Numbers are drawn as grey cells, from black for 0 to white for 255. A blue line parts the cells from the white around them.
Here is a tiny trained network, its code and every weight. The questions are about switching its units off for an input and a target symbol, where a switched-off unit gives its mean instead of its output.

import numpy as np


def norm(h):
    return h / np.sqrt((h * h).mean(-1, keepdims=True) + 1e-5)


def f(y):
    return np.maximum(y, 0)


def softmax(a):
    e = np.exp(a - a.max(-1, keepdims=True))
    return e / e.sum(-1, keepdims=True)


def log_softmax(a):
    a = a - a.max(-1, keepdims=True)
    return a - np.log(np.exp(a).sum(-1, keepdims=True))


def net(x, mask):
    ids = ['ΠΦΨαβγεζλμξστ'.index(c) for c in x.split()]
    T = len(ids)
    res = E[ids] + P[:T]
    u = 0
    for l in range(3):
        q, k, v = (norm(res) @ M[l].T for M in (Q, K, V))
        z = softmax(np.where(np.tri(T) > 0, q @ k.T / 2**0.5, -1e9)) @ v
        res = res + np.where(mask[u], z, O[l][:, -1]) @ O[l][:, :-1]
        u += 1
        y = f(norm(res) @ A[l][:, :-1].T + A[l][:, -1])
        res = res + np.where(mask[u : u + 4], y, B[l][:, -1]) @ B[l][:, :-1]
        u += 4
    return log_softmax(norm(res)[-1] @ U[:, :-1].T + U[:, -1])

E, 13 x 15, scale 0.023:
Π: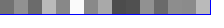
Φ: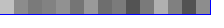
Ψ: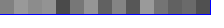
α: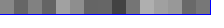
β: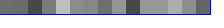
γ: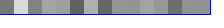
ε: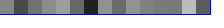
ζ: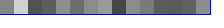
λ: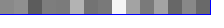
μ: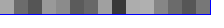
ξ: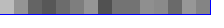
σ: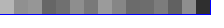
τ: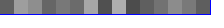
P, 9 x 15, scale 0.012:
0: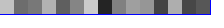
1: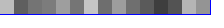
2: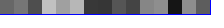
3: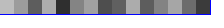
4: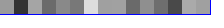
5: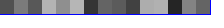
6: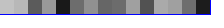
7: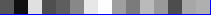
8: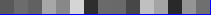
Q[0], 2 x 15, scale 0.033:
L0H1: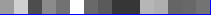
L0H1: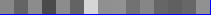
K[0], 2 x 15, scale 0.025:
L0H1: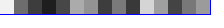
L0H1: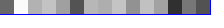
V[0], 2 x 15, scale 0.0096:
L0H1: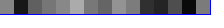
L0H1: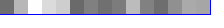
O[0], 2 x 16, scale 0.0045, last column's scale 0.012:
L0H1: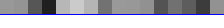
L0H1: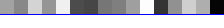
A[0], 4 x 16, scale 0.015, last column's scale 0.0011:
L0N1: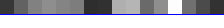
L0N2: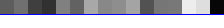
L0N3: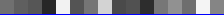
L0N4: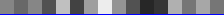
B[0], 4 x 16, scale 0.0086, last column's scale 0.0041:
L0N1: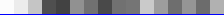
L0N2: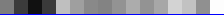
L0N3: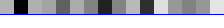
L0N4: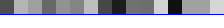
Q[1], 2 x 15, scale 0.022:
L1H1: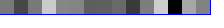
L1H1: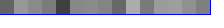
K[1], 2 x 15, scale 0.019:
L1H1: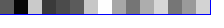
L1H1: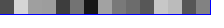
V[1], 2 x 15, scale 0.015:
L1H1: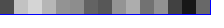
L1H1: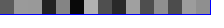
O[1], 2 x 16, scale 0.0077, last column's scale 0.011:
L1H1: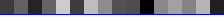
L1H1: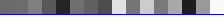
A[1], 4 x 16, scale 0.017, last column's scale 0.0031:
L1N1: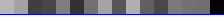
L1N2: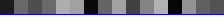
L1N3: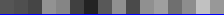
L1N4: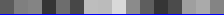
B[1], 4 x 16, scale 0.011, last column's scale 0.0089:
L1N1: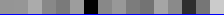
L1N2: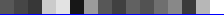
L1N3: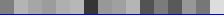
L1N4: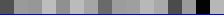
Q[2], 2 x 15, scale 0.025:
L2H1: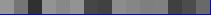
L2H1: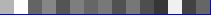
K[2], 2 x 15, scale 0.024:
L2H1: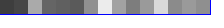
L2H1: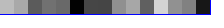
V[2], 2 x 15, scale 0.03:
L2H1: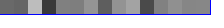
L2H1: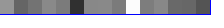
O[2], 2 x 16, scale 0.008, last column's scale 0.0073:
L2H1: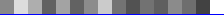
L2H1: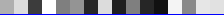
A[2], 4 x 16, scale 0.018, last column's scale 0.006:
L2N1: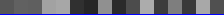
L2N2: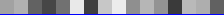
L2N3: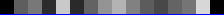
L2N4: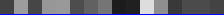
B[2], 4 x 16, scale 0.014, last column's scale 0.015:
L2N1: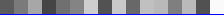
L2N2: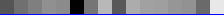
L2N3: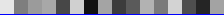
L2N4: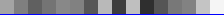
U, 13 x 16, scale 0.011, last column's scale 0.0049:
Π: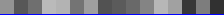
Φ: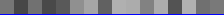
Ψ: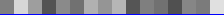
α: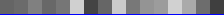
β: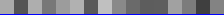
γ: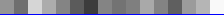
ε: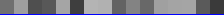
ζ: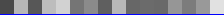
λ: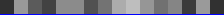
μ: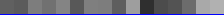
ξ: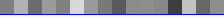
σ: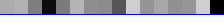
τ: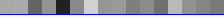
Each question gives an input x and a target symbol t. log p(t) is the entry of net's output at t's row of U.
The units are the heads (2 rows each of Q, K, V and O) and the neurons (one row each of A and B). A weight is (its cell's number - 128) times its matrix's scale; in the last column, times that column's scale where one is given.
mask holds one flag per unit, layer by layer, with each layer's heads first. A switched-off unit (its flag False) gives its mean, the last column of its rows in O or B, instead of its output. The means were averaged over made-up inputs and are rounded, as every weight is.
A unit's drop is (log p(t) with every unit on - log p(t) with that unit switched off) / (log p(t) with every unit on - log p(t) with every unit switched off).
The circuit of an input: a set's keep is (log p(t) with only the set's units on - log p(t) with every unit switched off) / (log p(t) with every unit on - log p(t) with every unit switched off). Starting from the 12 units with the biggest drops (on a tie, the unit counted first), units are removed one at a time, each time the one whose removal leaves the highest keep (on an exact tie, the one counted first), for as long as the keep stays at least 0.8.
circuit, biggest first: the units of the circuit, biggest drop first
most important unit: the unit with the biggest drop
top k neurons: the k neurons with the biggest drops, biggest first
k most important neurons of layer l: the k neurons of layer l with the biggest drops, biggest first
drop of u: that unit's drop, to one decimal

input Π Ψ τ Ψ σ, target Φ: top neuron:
L1N4
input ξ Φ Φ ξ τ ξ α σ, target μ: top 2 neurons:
L0N4, L1N4
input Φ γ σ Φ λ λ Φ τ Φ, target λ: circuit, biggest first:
L1H1, L0N4
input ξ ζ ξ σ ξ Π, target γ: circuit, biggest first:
L1H1, L2N2
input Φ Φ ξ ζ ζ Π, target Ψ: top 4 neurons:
L0N3, L2N1, L0N2, L0N4
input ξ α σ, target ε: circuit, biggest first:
L2N1, L1N2, L2N4
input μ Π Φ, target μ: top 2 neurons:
L0N3, L2N4
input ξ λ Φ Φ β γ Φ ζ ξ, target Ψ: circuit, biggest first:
L0N3, L2H1, L2N1, L0N4
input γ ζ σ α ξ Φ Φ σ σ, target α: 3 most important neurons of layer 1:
L1N4, L1N2, L1N3
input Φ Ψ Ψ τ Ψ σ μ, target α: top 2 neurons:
L1N1, L2N1
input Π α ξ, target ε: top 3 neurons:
L0N3, L2N1, L1N2
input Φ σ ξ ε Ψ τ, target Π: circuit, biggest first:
L1N2, L2N3
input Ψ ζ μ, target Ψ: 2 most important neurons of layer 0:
L0N3, L0N2
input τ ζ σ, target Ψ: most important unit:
L0N3
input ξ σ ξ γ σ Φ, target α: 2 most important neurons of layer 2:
L2N1, L2N3
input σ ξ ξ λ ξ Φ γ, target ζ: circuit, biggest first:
L1H1, L2N4, L2H1
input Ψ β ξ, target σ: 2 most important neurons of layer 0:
L0N3, L0N4
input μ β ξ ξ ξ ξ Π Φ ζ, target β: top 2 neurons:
L2N3, L0N4
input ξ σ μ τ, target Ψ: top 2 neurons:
L1N2, L0N1
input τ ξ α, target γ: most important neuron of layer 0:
L0N2
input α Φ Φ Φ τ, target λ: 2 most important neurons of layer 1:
L1N4, L1N2
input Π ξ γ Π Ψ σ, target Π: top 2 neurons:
L1N2, L2N3
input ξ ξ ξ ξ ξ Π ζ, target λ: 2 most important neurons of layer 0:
L0N2, L0N3
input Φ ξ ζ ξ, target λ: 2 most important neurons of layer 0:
L0N3, L0N2
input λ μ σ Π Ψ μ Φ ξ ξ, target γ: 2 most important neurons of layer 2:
L2N2, L2N1
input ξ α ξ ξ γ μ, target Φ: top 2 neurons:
L2N1, L0N2
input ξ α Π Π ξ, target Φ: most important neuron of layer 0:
L0N2
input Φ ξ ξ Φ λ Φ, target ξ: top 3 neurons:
L0N2, L2N1, L2N2
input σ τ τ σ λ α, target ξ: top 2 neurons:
L2N1, L0N2
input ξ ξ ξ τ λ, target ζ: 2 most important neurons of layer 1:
L1N2, L1N4
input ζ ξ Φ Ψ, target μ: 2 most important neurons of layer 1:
L1N2, L1N3
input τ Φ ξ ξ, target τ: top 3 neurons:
L2N4, L1N3, L0N2
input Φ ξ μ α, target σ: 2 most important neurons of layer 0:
L0N1, L0N2
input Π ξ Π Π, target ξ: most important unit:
L1H1
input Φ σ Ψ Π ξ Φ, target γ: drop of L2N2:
0.1
